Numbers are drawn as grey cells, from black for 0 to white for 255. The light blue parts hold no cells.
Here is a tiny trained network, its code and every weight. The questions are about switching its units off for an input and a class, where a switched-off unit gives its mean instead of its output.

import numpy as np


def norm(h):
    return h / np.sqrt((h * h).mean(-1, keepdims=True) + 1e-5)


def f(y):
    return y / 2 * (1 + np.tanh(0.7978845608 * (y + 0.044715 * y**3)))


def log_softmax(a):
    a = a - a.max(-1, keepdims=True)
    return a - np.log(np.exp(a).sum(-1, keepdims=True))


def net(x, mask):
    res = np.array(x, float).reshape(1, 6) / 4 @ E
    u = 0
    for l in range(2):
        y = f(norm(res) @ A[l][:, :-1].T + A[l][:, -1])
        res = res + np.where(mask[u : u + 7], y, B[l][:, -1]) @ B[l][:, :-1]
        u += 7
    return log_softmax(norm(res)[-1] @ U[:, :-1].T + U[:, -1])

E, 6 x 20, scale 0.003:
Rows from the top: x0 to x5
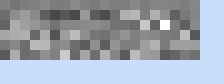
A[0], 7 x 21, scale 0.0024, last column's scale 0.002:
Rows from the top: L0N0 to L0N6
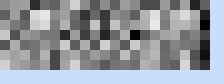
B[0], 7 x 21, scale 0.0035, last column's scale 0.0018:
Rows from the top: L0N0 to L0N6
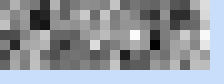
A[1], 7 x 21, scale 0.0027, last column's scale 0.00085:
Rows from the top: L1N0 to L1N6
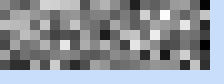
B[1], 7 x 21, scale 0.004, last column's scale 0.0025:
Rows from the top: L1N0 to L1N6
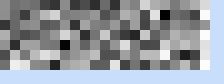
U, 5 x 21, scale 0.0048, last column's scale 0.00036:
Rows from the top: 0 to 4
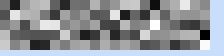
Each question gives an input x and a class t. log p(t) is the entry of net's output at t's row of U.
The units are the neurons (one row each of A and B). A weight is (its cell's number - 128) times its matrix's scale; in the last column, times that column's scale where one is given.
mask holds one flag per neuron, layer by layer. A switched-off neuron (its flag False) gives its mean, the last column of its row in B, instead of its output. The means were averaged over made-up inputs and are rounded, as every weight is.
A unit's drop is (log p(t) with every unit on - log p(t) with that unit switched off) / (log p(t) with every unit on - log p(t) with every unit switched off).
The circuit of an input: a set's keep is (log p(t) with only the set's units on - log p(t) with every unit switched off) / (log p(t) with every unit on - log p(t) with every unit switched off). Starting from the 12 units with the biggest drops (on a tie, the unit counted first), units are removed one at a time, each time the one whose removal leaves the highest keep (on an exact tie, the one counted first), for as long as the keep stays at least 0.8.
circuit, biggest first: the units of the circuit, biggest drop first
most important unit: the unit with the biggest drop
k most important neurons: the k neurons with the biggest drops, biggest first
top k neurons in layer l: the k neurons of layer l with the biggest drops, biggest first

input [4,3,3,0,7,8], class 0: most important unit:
L1N4
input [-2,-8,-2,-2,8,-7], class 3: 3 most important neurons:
L1N0, L0N4, L1N4
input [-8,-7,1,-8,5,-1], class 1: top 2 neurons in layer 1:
L1N6, L1N3
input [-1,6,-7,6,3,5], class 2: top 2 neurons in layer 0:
L0N3, L0N2
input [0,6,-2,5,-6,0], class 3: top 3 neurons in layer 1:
L1N3, L1N6, L1N1
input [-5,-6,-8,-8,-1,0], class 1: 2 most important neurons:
L1N6, L1N1
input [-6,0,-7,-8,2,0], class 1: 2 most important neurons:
L1N6, L1N1
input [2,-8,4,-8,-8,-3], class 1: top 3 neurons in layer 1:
L1N6, L1N3, L1N4
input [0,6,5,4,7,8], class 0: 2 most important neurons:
L1N4, L0N4
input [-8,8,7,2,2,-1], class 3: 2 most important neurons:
L1N3, L1N5
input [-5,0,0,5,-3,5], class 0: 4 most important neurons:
L0N4, L1N6, L1N4, L0N1
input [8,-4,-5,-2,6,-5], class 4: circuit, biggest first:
L0N1, L0N2
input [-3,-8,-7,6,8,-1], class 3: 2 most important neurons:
L1N0, L1N1
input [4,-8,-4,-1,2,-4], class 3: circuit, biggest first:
L1N0
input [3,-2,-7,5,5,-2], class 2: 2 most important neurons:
L1N5, L1N6
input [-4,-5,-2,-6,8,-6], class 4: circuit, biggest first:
L0N1, L0N2
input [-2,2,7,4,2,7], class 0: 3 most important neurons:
L1N4, L0N4, L1N5
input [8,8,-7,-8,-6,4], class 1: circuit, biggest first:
L1N6, L0N1
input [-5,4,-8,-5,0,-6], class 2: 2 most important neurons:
L1N5, L0N4
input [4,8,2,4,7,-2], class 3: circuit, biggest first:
L1N3
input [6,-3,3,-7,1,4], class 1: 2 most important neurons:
L1N6, L0N3
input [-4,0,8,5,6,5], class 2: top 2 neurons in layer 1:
L1N1, L1N6
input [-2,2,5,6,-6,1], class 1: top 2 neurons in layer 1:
L1N5, L1N2
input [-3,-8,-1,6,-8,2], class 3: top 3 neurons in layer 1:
L1N0, L1N6, L1N1
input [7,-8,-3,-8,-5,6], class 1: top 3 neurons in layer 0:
L0N3, L0N2, L0N1
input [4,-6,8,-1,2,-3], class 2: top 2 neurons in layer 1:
L1N1, L1N3
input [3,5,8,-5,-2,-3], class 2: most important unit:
L1N1
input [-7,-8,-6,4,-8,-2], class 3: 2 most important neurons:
L1N0, L0N1
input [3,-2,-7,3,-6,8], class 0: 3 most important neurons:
L1N4, L0N4, L1N1
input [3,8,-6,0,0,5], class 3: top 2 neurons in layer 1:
L1N3, L1N1
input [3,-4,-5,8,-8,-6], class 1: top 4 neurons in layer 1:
L1N2, L1N4, L1N1, L1N3
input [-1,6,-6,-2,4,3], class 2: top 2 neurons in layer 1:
L1N5, L1N0
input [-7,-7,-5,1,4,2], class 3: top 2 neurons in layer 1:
L1N0, L1N1
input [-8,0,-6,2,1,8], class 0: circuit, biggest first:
L1N4
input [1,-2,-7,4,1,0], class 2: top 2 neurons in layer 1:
L1N5, L1N6
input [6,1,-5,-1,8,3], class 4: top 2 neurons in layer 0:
L0N1, L0N2
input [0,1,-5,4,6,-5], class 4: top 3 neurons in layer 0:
L0N1, L0N2, L0N4
